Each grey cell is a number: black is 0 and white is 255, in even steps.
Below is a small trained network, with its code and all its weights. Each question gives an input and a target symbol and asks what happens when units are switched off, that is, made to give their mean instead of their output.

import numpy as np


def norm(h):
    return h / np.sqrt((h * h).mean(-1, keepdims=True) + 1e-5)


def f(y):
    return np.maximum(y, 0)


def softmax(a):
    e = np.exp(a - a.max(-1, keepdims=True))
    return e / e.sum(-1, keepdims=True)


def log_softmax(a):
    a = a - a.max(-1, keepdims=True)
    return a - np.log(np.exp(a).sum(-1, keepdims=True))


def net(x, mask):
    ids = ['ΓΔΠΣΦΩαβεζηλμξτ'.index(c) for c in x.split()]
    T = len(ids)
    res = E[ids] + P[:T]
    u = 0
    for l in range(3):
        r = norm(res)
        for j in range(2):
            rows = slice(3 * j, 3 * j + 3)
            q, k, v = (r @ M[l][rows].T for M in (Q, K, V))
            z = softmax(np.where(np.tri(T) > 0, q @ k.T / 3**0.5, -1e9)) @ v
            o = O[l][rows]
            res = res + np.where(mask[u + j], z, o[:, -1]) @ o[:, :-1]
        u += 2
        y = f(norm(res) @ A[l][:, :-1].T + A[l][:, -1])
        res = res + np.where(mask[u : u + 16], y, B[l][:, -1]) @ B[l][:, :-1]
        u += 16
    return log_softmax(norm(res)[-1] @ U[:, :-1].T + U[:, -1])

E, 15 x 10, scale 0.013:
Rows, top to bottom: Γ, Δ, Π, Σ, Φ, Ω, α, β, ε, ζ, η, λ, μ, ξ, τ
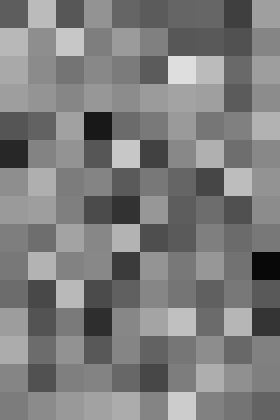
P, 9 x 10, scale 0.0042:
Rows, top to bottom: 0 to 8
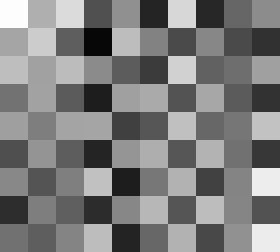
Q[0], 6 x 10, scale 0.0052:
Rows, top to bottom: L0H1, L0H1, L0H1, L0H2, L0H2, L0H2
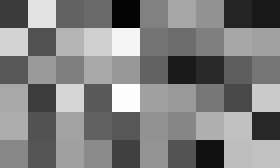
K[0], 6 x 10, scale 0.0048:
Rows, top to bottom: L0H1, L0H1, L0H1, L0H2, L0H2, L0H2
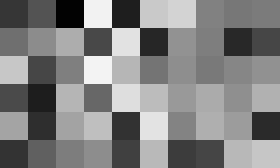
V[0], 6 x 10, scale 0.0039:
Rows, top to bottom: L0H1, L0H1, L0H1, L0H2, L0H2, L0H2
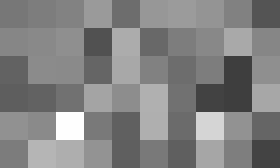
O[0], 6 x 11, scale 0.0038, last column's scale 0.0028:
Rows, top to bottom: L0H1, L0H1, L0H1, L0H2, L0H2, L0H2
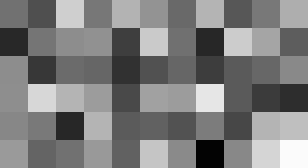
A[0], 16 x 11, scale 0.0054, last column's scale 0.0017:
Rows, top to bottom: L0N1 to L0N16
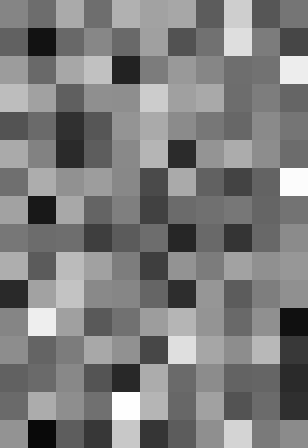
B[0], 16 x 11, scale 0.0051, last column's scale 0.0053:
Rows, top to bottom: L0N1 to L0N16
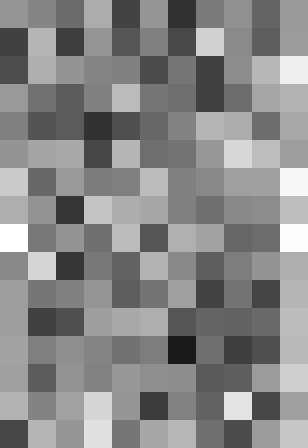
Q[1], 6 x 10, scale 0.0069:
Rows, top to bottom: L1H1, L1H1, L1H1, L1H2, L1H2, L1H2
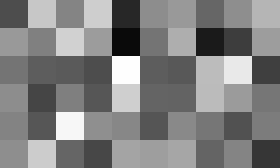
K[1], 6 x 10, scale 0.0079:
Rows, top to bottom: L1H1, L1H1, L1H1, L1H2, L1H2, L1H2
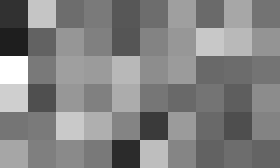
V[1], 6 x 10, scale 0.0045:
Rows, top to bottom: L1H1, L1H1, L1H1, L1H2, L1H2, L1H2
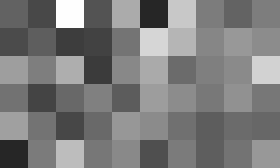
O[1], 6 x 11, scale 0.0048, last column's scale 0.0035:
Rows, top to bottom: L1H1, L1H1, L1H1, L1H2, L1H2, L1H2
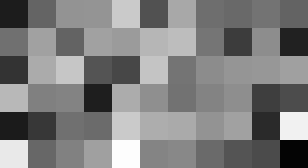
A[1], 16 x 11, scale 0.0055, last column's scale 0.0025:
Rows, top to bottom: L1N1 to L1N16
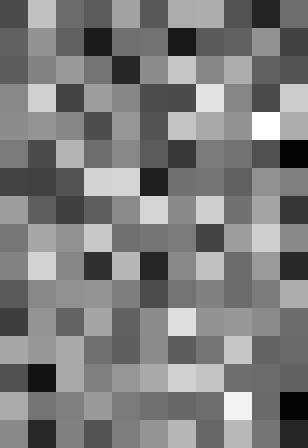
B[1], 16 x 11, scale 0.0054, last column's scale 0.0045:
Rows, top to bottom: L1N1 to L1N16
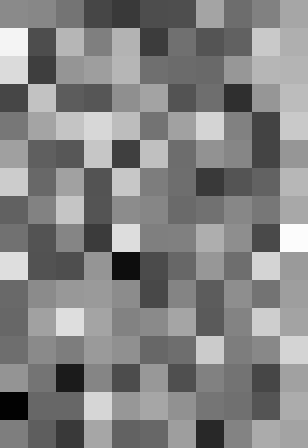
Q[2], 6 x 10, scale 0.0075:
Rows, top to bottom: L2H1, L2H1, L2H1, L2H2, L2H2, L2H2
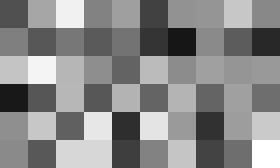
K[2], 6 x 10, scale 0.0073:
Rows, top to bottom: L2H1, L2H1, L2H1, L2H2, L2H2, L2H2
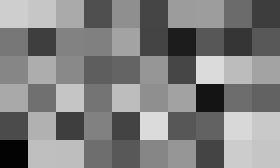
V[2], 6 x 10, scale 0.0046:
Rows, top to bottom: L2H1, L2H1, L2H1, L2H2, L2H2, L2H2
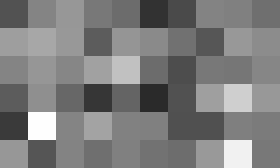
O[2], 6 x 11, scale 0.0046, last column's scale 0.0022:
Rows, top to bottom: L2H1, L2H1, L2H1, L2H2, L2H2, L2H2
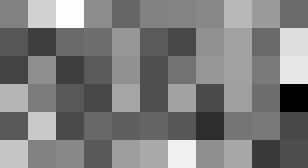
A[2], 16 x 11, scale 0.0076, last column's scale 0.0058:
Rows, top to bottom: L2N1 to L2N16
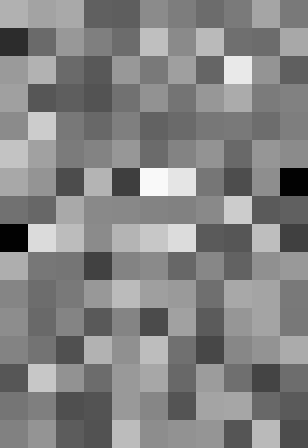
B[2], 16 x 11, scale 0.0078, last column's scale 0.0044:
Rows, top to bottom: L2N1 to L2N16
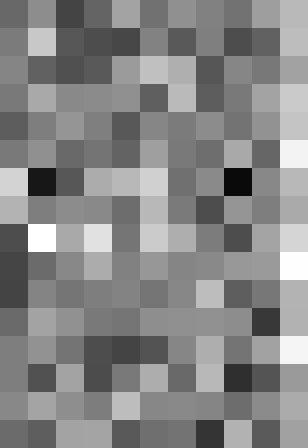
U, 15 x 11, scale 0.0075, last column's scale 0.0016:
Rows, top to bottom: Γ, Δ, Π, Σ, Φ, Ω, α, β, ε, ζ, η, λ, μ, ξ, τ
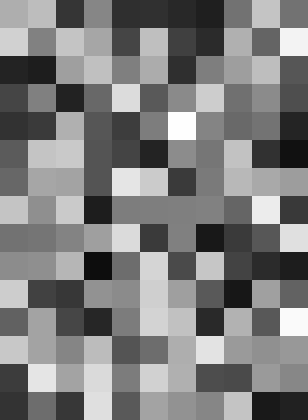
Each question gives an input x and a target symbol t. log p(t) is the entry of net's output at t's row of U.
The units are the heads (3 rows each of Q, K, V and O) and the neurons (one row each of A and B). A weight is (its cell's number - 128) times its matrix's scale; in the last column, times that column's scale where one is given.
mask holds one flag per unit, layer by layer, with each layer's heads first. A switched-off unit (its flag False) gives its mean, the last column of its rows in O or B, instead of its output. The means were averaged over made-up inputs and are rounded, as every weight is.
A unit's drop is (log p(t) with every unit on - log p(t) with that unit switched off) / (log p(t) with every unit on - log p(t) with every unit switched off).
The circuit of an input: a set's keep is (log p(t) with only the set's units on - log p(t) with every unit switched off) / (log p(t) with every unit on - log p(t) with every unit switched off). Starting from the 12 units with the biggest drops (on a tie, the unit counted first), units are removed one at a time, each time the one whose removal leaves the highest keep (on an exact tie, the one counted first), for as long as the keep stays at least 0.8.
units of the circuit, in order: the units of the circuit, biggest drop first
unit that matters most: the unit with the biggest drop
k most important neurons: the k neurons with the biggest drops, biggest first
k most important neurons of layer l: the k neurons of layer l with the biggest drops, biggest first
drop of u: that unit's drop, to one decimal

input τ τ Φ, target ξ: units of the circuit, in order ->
[L1H1 L2N9]
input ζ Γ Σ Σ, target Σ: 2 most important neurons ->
[L0N15 L0N4]
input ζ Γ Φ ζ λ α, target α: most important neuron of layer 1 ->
[L1N2]
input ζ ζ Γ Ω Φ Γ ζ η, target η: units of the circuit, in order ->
[L0N8 L1N16 L0N9]
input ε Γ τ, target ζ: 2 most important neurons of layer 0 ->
[L0N13 L0N9]
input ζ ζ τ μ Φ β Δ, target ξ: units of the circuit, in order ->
[L1H1 L2N9]
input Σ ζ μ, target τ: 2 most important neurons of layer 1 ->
[L1N9 L1N5]
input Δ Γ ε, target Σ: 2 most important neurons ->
[L0N8 L1N9]
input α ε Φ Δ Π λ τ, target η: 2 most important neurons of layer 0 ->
[L0N2 L0N1]
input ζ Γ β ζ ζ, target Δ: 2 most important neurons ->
[L0N3 L2N8]
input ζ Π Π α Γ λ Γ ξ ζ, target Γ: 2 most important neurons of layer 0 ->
[L0N2 L0N16]
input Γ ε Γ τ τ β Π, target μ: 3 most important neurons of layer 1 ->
[L1N5 L1N9 L1N4]
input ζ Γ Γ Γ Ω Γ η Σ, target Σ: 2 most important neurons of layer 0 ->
[L0N15 L0N4]
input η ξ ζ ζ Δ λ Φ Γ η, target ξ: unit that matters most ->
L1H1
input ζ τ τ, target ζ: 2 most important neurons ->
[L0N13 L0N7]
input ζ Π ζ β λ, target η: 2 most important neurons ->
[L2N7 L0N16]
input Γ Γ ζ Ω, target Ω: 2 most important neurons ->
[L0N15 L1N10]
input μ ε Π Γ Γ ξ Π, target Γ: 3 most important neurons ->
[L0N16 L0N13 L0N2]
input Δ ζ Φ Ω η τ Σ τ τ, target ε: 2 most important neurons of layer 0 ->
[L0N13 L0N16]
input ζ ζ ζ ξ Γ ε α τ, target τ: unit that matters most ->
L0N15
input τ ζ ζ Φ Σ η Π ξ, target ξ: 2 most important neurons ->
[L0N16 L2N9]
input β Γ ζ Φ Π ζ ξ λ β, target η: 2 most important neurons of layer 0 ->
[L0N13 L0N5]
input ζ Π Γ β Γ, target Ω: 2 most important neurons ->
[L0N9 L1N9]
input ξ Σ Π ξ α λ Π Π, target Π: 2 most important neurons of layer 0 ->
[L0N13 L0N15]
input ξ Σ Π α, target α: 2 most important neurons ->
[L1N2 L0N6]
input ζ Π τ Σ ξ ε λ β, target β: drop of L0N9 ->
0.2
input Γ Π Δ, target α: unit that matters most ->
L1N9
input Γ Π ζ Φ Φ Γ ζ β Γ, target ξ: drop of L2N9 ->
0.4
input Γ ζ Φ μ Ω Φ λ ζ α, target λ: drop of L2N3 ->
0.3
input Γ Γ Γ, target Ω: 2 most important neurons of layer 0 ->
[L0N7 L0N16]
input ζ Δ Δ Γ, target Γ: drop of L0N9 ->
0.2
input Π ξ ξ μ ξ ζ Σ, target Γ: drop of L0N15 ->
0.0
